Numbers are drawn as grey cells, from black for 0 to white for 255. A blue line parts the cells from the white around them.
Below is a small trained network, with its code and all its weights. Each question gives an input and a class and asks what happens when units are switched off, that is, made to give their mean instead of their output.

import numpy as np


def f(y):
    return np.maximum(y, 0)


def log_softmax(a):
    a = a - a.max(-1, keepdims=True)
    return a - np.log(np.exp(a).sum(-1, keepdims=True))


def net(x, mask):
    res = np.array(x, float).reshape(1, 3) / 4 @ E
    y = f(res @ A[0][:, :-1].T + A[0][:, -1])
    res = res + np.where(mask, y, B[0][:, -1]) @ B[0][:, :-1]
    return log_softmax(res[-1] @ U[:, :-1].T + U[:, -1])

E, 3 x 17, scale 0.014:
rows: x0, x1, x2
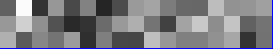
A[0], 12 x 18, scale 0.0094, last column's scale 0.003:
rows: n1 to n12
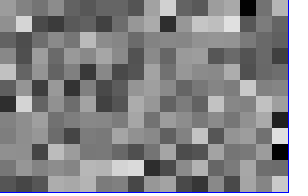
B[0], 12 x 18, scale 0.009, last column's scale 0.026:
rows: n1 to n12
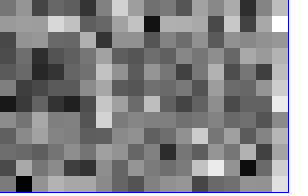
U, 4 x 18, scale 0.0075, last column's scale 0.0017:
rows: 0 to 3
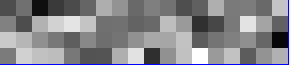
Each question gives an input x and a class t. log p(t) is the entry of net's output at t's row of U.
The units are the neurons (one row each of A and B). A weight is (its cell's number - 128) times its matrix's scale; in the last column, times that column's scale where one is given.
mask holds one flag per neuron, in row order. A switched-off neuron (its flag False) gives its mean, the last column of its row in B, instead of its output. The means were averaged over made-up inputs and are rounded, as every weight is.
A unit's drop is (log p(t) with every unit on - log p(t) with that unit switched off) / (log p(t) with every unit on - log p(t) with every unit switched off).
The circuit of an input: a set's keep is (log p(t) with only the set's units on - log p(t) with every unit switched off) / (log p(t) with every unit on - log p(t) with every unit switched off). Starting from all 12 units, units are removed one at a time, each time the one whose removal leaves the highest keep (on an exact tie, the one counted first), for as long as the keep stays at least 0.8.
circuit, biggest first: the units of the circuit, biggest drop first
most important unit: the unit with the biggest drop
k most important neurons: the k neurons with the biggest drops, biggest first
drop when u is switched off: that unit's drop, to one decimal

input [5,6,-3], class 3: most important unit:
n2
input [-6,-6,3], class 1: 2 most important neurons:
[n7, n12]
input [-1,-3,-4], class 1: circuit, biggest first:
[n7, n1]
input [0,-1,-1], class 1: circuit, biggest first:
[n7, n11, n1]
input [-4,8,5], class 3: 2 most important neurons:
[n2, n7]
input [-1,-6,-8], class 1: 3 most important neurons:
[n12, n7, n5]
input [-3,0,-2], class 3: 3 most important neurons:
[n7, n5, n6]
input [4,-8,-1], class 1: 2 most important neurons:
[n12, n11]
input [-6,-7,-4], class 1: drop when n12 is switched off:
0.1
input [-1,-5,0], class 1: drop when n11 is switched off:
0.0
